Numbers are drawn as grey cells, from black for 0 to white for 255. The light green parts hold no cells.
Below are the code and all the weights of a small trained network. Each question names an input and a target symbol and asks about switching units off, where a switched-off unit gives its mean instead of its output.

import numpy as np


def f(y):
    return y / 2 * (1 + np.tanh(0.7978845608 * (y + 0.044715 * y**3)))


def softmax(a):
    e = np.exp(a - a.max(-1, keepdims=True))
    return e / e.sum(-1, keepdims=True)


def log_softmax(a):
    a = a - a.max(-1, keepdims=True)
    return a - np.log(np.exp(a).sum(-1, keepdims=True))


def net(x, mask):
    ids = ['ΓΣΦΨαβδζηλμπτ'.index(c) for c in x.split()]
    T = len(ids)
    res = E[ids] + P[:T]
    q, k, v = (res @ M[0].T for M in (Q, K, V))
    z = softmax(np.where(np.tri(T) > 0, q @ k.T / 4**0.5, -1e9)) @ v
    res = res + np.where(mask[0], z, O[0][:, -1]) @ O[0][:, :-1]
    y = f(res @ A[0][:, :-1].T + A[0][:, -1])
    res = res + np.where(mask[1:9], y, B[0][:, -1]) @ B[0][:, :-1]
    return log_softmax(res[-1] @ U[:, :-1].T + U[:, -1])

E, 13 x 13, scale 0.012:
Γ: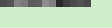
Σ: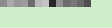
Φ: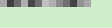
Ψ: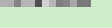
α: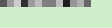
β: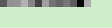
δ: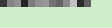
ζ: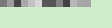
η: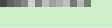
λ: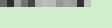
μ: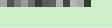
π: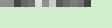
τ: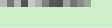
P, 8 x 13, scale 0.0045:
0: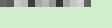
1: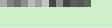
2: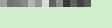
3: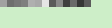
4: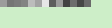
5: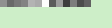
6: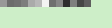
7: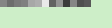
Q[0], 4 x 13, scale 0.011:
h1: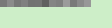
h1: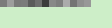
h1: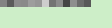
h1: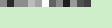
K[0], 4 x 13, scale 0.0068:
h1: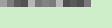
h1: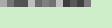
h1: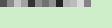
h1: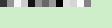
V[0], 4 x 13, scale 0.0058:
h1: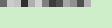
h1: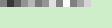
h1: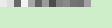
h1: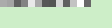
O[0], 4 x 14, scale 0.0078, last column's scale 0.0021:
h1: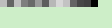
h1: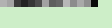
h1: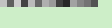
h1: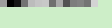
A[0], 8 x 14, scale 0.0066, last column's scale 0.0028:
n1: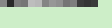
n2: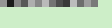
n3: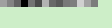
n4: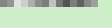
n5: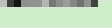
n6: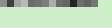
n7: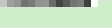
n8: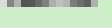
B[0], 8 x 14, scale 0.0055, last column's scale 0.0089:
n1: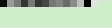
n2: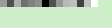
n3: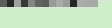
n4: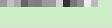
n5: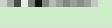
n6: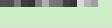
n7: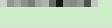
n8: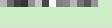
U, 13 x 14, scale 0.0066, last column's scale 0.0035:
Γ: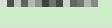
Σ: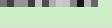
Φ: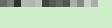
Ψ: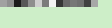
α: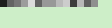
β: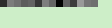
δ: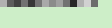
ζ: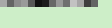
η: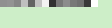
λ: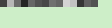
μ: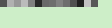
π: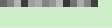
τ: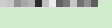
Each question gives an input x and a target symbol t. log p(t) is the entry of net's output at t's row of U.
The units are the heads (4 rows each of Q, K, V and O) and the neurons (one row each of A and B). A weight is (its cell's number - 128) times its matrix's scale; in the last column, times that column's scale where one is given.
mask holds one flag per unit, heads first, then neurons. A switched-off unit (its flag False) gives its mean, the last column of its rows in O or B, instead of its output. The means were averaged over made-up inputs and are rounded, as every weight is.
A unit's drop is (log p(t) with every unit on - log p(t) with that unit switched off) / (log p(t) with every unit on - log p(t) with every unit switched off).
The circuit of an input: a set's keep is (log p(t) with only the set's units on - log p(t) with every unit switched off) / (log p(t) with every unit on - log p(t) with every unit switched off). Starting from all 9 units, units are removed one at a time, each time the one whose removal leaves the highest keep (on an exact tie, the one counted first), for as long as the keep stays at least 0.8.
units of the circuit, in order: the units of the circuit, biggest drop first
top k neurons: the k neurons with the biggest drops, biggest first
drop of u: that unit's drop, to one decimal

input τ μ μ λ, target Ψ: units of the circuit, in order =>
h1; n8; n2
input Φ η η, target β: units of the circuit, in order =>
h1
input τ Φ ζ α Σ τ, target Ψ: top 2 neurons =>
n8; n2
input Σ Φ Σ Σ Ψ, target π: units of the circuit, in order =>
h1; n4; n5
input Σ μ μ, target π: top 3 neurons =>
n4; n5; n6
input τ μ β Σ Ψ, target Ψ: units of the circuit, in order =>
h1; n8
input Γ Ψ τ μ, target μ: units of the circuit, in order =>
h1; n1
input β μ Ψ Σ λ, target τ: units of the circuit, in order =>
h1; n2
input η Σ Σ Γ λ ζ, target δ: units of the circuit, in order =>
h1; n3
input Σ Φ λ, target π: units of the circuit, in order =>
h1; n1; n4
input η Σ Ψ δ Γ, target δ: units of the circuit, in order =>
h1; n1
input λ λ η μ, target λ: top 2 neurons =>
n5; n8
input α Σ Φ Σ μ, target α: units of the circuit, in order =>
h1; n2
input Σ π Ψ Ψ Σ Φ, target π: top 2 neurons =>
n4; n6
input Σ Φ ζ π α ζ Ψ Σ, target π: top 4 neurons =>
n4; n1; n5; n6
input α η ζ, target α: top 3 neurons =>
n1; n2; n7
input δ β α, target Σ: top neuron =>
n1
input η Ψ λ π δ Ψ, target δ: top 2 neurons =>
n3; n1
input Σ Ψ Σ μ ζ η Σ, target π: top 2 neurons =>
n4; n1
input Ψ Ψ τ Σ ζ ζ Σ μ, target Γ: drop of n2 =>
0.2
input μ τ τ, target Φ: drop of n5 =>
0.0
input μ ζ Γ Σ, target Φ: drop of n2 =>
0.3
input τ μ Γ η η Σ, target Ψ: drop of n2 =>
0.1
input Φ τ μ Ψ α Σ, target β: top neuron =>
n3
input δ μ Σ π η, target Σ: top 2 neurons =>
n1; n8
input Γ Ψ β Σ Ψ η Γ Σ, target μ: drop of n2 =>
-0.1
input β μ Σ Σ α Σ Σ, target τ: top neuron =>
n4
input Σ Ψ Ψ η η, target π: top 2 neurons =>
n4; n5
